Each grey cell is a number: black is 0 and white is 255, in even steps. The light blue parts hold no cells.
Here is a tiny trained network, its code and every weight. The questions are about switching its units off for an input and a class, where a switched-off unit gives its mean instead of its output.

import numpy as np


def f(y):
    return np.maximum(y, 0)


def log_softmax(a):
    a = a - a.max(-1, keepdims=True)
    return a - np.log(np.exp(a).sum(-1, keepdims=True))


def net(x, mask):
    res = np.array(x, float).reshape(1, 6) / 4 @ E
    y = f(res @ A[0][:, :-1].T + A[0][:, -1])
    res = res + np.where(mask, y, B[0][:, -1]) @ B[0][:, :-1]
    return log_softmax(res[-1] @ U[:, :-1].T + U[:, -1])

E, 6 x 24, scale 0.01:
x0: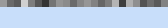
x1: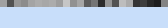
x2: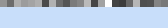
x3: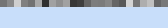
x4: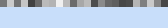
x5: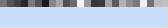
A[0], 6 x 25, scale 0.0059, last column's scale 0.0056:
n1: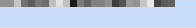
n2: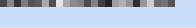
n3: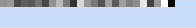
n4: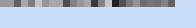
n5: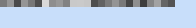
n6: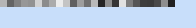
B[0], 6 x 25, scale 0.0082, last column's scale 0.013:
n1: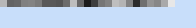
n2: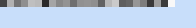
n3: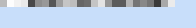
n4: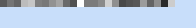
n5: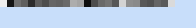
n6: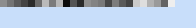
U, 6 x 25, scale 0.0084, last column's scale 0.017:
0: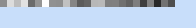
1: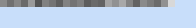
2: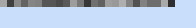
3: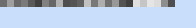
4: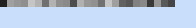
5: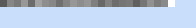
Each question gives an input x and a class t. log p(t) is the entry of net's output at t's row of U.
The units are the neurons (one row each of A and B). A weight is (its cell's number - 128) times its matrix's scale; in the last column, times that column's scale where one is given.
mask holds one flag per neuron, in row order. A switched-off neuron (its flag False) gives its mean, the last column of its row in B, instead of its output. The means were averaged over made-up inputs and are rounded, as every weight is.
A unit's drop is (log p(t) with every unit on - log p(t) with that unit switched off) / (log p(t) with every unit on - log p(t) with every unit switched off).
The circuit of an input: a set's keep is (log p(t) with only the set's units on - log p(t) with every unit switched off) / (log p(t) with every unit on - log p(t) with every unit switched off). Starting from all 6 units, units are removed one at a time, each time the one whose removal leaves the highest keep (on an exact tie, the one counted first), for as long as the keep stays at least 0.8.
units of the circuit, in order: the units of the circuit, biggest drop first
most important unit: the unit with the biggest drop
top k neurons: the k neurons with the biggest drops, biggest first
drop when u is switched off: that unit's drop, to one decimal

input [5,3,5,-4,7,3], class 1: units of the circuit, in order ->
[n5, n2, n4]
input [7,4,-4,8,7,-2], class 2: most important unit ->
n1
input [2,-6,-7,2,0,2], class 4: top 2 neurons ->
[n2, n6]
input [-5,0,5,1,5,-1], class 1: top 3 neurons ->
[n2, n1, n3]
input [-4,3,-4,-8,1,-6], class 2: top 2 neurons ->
[n5, n3]
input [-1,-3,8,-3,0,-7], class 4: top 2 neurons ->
[n3, n4]
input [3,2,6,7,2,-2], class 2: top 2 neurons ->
[n1, n2]
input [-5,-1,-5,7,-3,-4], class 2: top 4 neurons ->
[n3, n1, n4, n6]
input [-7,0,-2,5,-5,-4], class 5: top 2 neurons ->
[n3, n5]
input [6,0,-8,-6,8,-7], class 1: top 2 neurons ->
[n5, n3]
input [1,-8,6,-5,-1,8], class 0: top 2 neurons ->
[n3, n6]
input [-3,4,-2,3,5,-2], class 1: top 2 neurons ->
[n1, n3]
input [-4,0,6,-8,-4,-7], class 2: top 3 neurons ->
[n3, n5, n2]
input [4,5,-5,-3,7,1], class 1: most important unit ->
n5
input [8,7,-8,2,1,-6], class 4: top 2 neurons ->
[n2, n3]
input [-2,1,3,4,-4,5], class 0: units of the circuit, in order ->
[n3, n5]
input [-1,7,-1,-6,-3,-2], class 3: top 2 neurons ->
[n6, n1]
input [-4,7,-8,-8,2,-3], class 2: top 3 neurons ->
[n5, n4, n3]
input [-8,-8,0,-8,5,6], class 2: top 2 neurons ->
[n5, n6]
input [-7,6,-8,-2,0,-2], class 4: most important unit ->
n2
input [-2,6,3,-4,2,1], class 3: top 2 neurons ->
[n6, n1]
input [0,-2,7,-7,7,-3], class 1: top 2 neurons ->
[n5, n2]
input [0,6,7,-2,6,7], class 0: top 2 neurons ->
[n3, n2]
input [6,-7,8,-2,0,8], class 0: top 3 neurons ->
[n3, n2, n6]
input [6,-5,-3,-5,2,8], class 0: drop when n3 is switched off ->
0.8
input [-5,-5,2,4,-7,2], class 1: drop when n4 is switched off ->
-0.1
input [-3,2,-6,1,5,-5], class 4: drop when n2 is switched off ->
0.8
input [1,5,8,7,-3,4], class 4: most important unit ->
n4
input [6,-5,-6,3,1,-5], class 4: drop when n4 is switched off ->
-0.1
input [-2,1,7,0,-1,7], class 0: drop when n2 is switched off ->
0.3
